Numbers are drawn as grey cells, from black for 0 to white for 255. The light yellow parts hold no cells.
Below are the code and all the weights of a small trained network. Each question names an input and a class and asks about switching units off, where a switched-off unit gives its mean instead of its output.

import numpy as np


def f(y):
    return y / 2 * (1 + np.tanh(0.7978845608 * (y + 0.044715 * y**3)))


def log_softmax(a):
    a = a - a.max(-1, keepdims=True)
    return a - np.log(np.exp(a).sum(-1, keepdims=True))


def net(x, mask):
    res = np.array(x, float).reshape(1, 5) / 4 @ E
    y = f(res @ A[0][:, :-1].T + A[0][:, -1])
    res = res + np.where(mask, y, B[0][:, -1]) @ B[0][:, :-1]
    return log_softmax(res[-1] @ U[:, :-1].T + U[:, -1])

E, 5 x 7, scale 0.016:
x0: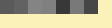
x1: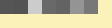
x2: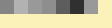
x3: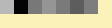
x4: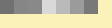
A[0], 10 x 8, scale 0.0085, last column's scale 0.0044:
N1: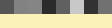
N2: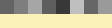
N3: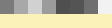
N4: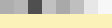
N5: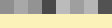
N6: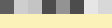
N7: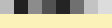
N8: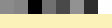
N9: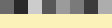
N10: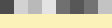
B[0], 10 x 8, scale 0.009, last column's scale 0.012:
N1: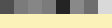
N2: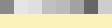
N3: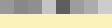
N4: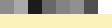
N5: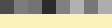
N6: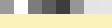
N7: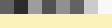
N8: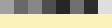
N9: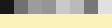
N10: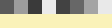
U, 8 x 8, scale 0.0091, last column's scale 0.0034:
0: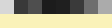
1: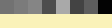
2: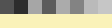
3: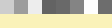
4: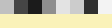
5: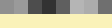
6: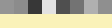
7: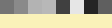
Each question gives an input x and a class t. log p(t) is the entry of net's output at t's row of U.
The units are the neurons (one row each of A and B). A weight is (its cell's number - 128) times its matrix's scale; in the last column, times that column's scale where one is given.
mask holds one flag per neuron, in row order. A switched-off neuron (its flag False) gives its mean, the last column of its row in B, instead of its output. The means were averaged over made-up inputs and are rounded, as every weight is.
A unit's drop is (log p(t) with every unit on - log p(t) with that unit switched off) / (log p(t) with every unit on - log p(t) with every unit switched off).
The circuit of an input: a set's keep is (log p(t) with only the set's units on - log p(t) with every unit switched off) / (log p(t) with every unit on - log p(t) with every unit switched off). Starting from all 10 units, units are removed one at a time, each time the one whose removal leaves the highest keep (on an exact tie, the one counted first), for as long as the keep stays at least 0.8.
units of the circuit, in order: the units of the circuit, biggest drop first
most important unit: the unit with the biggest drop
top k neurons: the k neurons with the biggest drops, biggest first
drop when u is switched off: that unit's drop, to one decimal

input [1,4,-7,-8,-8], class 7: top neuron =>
N2
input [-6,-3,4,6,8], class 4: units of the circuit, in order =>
N4, N6
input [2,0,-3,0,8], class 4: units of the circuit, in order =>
N6, N1
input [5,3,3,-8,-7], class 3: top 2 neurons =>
N6, N4
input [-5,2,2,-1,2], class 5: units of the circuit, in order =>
N5, N4
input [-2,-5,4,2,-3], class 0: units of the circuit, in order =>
N2, N9
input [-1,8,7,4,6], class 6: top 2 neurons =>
N10, N3
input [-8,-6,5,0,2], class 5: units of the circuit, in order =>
N5, N4
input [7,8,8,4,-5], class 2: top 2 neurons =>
N7, N9
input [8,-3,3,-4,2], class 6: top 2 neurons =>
N10, N9
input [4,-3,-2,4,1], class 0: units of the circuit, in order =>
N8, N2
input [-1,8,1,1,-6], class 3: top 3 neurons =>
N2, N6, N3
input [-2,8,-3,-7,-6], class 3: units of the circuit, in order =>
N6, N2
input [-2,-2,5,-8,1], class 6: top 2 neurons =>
N10, N3
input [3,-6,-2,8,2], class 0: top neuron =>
N8
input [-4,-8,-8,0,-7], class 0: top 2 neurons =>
N8, N9
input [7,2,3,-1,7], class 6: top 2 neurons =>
N10, N8
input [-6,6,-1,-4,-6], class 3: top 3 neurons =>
N4, N6, N2
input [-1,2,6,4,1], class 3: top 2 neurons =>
N4, N7
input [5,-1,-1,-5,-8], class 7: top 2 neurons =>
N2, N1
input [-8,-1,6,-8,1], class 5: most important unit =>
N5
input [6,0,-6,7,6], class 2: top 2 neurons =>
N4, N9
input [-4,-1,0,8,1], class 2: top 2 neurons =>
N7, N8
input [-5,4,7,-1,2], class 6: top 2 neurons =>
N10, N7
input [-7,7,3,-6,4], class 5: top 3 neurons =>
N5, N6, N4
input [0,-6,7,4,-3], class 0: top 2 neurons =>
N2, N9
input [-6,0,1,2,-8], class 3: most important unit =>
N6
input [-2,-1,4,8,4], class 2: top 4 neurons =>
N7, N8, N10, N6
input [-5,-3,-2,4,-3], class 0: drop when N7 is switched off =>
0.2
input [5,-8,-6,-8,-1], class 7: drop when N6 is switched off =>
0.2
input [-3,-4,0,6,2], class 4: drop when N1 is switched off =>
0.1
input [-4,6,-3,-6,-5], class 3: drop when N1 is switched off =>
-0.1
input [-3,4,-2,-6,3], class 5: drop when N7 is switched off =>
-0.1
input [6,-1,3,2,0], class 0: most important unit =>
N8
